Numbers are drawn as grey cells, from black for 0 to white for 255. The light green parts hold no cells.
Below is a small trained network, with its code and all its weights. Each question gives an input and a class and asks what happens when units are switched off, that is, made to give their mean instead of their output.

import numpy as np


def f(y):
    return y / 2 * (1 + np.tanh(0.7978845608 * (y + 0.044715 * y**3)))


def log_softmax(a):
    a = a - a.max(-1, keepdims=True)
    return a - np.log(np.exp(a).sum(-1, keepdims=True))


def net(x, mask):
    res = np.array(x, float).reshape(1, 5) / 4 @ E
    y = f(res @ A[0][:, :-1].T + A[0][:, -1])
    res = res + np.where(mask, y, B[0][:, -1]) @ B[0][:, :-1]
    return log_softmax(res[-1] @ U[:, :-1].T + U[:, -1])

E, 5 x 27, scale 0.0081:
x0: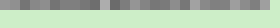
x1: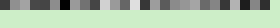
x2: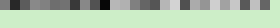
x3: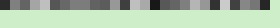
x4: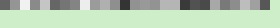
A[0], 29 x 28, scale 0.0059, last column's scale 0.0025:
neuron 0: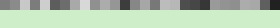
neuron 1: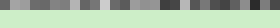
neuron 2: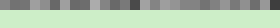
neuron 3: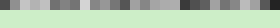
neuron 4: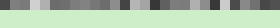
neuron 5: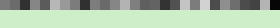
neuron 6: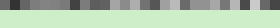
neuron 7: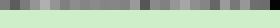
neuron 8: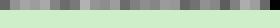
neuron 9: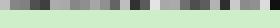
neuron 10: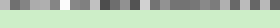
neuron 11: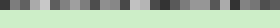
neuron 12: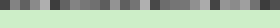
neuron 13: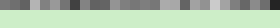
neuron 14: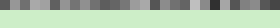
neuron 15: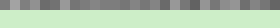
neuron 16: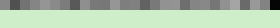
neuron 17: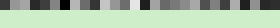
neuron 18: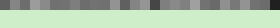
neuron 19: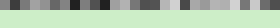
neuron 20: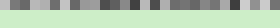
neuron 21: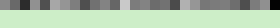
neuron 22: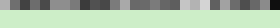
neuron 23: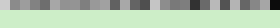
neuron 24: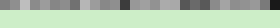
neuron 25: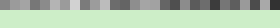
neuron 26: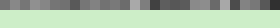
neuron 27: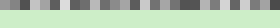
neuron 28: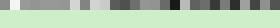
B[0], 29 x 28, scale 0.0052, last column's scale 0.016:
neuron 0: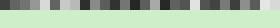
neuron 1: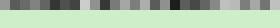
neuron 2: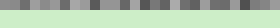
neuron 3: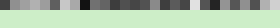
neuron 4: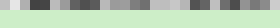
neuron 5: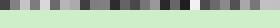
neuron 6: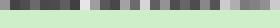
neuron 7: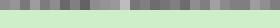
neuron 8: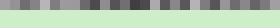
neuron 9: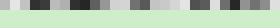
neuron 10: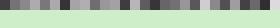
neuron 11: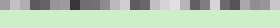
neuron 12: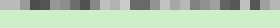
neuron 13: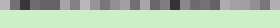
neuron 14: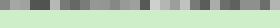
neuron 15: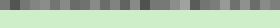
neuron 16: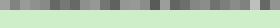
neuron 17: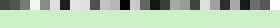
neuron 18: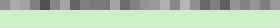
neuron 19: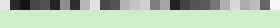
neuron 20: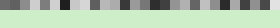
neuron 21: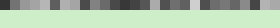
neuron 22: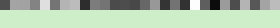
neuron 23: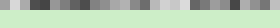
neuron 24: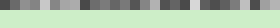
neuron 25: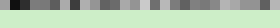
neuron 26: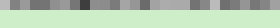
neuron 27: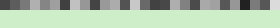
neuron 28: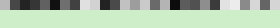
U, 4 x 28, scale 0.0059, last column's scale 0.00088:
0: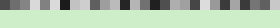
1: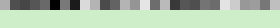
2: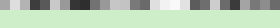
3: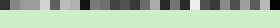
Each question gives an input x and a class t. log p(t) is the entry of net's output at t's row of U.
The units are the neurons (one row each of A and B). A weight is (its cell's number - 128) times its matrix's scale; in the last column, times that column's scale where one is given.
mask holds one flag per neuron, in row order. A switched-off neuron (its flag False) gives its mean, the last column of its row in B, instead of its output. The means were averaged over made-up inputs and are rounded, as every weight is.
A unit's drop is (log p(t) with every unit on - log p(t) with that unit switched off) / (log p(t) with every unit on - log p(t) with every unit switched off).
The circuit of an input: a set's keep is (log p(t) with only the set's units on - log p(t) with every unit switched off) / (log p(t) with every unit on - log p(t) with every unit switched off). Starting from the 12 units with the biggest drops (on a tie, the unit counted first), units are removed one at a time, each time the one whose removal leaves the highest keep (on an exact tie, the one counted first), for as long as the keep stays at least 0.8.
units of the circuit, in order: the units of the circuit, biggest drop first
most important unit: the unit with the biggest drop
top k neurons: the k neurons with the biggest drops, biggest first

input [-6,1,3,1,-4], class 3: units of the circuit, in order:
neuron 22
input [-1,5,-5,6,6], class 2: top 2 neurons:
neuron 11; neuron 4
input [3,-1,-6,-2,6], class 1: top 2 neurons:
neuron 28; neuron 25
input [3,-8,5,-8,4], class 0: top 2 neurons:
neuron 20; neuron 10
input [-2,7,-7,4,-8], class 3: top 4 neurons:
neuron 5; neuron 22; neuron 21; neuron 20
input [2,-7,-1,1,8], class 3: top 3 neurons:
neuron 0; neuron 3; neuron 17
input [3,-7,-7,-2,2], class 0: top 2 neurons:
neuron 20; neuron 10
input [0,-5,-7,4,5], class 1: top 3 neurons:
neuron 28; neuron 17; neuron 25
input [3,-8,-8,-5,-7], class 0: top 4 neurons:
neuron 20; neuron 10; neuron 27; neuron 19
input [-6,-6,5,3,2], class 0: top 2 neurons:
neuron 20; neuron 27
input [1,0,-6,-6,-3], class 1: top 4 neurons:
neuron 28; neuron 1; neuron 25; neuron 4
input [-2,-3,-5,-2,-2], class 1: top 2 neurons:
neuron 28; neuron 17
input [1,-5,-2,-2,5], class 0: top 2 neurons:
neuron 20; neuron 10
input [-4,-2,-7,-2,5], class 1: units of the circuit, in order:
neuron 28
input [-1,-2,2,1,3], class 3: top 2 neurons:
neuron 17; neuron 28
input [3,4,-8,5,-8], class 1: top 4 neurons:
neuron 28; neuron 1; neuron 25; neuron 0
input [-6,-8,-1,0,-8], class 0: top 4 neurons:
neuron 20; neuron 10; neuron 27; neuron 0
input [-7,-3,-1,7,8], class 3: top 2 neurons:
neuron 0; neuron 3
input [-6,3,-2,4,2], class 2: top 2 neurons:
neuron 20; neuron 11
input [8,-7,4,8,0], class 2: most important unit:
neuron 4
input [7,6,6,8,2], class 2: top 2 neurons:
neuron 4; neuron 11
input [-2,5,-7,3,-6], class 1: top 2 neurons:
neuron 28; neuron 1
